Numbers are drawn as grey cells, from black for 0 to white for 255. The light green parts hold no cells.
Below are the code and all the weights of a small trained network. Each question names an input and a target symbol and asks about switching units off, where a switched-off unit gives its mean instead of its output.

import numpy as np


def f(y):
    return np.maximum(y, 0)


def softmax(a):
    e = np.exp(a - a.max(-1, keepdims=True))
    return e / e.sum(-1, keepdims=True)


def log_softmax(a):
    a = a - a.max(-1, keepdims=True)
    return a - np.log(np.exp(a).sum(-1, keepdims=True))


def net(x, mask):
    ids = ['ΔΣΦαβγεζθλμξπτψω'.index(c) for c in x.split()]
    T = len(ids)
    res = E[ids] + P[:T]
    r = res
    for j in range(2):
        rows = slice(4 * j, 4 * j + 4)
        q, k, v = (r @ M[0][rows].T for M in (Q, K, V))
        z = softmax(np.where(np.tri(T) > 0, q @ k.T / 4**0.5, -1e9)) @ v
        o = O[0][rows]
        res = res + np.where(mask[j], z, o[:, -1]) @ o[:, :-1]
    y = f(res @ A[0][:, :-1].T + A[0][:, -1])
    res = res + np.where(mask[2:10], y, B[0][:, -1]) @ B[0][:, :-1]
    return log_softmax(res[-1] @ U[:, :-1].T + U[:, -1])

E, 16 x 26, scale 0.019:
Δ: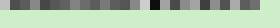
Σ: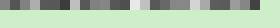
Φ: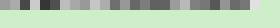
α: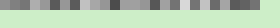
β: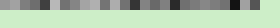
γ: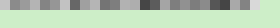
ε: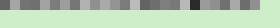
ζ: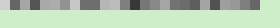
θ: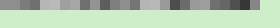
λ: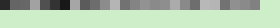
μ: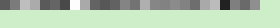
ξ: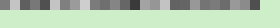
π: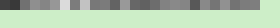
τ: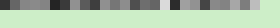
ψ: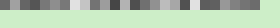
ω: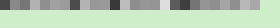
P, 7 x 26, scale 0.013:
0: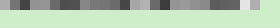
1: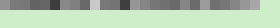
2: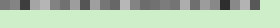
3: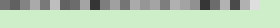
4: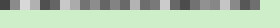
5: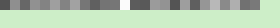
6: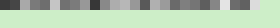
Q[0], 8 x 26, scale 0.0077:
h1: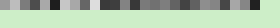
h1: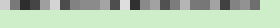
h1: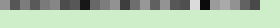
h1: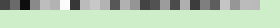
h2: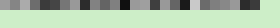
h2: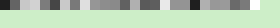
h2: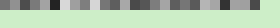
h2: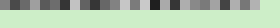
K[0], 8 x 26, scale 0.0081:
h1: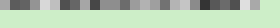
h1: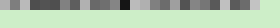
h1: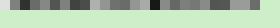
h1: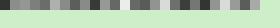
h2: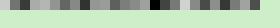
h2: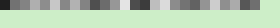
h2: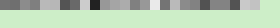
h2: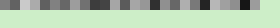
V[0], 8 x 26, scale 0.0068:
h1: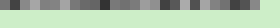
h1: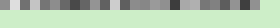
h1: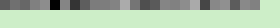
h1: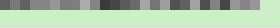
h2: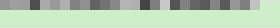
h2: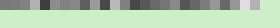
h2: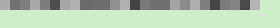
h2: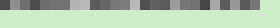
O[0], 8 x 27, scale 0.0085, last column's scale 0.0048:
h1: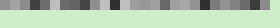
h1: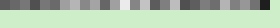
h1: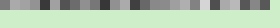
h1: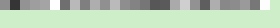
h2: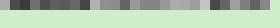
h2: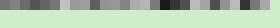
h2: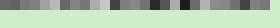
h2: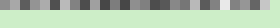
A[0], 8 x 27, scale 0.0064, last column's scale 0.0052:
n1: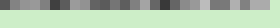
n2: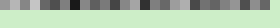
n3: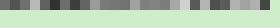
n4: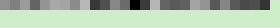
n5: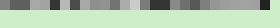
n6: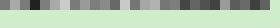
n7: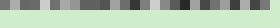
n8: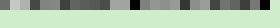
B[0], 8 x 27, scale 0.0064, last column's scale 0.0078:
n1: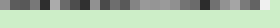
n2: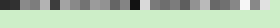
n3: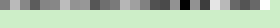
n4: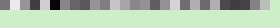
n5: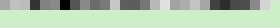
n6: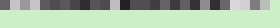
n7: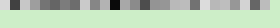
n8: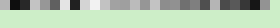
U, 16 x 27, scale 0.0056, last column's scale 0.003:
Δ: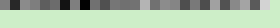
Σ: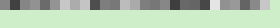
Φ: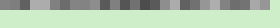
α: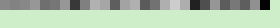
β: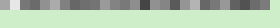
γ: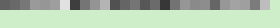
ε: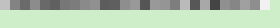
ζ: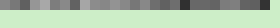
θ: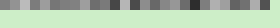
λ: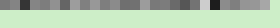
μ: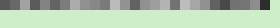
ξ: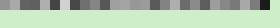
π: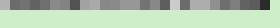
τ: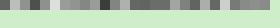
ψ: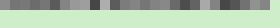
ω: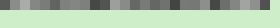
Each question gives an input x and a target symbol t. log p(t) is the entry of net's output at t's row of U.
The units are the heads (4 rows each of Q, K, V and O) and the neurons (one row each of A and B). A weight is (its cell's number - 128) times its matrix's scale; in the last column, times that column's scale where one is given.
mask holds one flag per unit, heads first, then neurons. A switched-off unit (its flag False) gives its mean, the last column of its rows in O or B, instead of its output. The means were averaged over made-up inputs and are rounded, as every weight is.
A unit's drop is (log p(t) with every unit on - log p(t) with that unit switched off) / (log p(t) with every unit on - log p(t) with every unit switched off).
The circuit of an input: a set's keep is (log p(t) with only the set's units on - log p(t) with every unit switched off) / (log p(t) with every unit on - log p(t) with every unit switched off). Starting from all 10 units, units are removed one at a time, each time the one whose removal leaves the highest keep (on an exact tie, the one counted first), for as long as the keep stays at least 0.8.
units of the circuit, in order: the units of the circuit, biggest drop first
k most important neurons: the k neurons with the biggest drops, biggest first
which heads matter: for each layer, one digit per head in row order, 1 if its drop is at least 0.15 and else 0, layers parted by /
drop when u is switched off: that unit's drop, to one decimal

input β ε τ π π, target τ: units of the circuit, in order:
(h1)
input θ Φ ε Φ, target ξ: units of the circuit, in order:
(h2 n3)
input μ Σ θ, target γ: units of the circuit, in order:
(h1 h2 n6 n7)
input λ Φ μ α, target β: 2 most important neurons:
(n5 n2)
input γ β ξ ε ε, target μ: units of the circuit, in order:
(n5 h1)
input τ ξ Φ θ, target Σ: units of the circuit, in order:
(h1 h2)
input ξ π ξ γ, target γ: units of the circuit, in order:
(h1 n2)
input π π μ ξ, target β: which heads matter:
10
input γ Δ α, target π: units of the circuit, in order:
(h2 n3)
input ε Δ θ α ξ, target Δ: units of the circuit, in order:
(h1 n6)
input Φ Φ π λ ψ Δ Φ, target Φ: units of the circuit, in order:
(h1 h2)
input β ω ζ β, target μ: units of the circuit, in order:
(h2 h1)
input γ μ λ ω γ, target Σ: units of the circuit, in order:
(h2 n3 h1)
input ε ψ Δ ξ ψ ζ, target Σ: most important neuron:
(n5)
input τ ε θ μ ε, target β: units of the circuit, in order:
(n5 h1 h2)
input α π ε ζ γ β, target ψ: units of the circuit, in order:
(h1 h2)
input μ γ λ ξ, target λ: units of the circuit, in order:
(h2 h1)
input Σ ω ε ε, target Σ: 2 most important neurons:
(n3 n5)
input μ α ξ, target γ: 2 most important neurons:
(n6 n7)
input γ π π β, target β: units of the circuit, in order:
(h1)
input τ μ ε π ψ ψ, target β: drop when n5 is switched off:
0.0
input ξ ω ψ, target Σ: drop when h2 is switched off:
0.2
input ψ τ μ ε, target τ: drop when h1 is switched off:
0.9
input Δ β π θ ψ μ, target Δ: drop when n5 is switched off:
0.1
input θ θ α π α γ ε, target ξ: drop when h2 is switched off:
1.1
